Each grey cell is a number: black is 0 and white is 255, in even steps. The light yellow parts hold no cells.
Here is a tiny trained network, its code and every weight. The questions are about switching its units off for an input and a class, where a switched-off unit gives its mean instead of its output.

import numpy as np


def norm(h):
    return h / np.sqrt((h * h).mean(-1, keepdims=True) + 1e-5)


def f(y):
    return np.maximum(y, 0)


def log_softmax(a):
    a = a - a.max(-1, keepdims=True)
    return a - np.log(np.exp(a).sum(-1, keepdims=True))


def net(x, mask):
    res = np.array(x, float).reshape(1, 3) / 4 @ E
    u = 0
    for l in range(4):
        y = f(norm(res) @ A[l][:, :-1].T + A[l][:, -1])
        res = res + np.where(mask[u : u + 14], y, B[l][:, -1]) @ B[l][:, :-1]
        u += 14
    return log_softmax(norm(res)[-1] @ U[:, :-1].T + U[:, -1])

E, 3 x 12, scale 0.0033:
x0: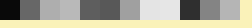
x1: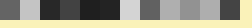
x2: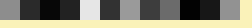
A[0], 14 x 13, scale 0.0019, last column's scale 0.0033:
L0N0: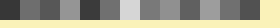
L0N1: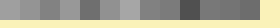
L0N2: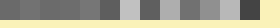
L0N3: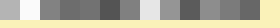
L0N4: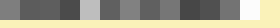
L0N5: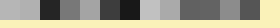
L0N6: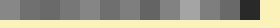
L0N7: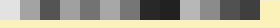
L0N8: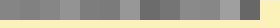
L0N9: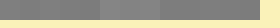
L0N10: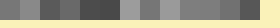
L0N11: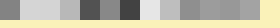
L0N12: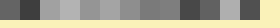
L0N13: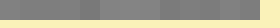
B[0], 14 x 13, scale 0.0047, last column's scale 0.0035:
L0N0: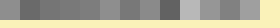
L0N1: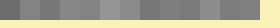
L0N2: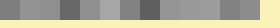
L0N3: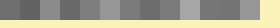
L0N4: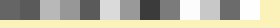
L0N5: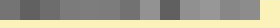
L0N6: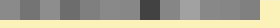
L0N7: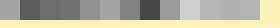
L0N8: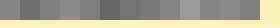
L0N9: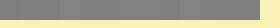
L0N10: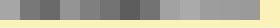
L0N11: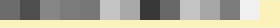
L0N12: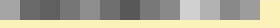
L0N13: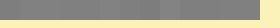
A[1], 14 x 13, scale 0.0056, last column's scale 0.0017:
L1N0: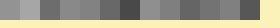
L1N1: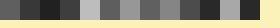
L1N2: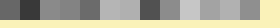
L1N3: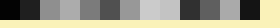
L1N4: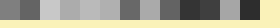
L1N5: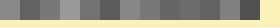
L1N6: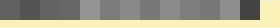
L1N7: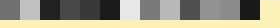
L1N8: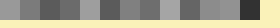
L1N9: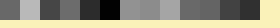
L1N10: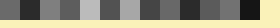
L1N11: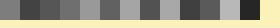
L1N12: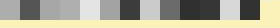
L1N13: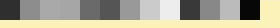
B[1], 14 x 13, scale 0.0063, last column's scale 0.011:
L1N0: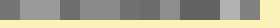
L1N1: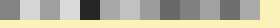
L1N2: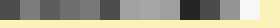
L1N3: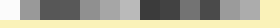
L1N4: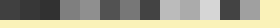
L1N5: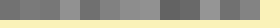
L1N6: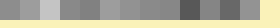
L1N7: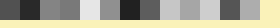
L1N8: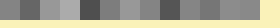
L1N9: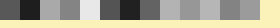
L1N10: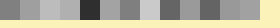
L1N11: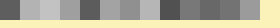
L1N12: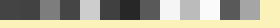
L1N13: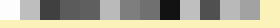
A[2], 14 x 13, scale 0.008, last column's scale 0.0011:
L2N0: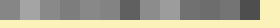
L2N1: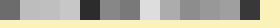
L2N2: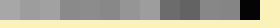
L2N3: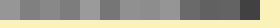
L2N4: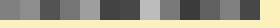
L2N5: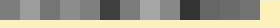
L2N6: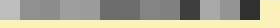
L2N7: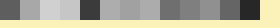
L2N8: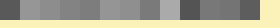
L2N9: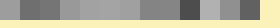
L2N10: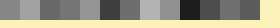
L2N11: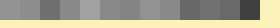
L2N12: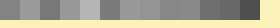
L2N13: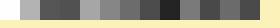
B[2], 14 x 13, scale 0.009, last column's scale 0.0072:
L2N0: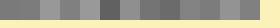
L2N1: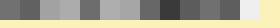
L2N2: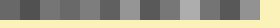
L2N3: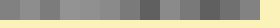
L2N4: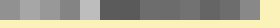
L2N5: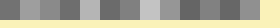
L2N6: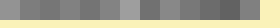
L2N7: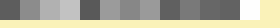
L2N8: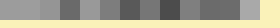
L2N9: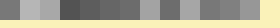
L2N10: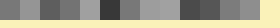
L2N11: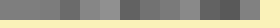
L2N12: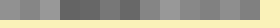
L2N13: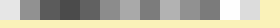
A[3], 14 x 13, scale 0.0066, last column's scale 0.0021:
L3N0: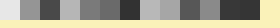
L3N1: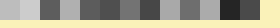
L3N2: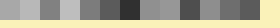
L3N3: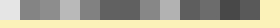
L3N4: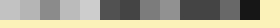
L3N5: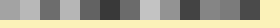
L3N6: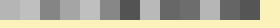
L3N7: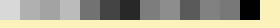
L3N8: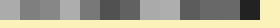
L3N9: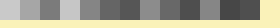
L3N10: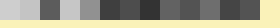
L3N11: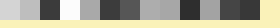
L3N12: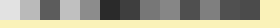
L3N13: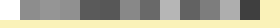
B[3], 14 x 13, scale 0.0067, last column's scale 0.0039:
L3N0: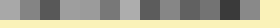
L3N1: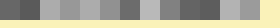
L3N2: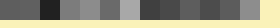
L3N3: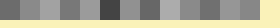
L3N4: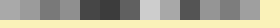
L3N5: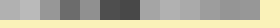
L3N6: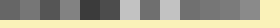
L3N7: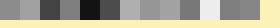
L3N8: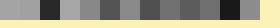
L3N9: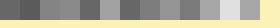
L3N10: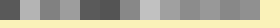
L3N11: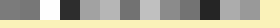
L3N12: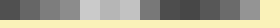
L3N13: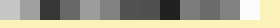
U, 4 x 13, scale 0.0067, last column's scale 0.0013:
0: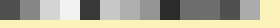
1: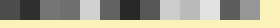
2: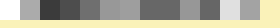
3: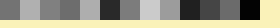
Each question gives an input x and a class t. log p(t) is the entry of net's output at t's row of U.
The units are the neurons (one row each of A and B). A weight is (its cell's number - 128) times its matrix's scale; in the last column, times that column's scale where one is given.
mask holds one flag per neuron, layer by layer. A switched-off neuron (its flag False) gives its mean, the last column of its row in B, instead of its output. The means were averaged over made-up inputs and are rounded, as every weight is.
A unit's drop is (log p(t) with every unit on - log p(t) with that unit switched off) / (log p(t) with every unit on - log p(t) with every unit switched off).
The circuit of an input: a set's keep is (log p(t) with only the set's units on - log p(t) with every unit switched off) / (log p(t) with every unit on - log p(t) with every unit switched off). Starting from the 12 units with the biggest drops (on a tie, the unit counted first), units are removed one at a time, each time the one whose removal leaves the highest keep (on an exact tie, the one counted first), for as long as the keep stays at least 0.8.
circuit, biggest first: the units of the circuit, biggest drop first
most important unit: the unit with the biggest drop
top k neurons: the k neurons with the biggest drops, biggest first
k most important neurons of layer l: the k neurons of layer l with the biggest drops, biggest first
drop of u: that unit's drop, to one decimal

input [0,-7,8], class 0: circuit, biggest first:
L1N1
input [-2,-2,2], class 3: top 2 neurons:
L0N4, L1N2
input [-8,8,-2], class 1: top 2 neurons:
L1N3, L1N13
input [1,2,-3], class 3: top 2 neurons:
L1N2, L0N4
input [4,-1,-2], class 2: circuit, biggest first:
L0N4, L1N13
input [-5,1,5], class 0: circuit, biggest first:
L1N1, L1N3
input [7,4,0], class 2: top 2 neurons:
L1N13, L1N3
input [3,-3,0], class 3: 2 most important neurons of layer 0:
L0N11, L0N12
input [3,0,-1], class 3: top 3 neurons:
L0N11, L1N2, L0N0
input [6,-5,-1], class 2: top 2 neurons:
L1N3, L1N13
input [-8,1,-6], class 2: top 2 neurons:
L1N1, L1N10
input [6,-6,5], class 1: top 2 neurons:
L1N12, L1N4
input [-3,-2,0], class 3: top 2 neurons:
L1N2, L1N13
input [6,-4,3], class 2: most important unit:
L1N3
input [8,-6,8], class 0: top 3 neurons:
L1N1, L1N10, L1N11
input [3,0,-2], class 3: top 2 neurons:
L0N11, L1N2
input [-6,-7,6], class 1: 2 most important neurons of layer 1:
L1N12, L1N3
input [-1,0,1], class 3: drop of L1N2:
0.4
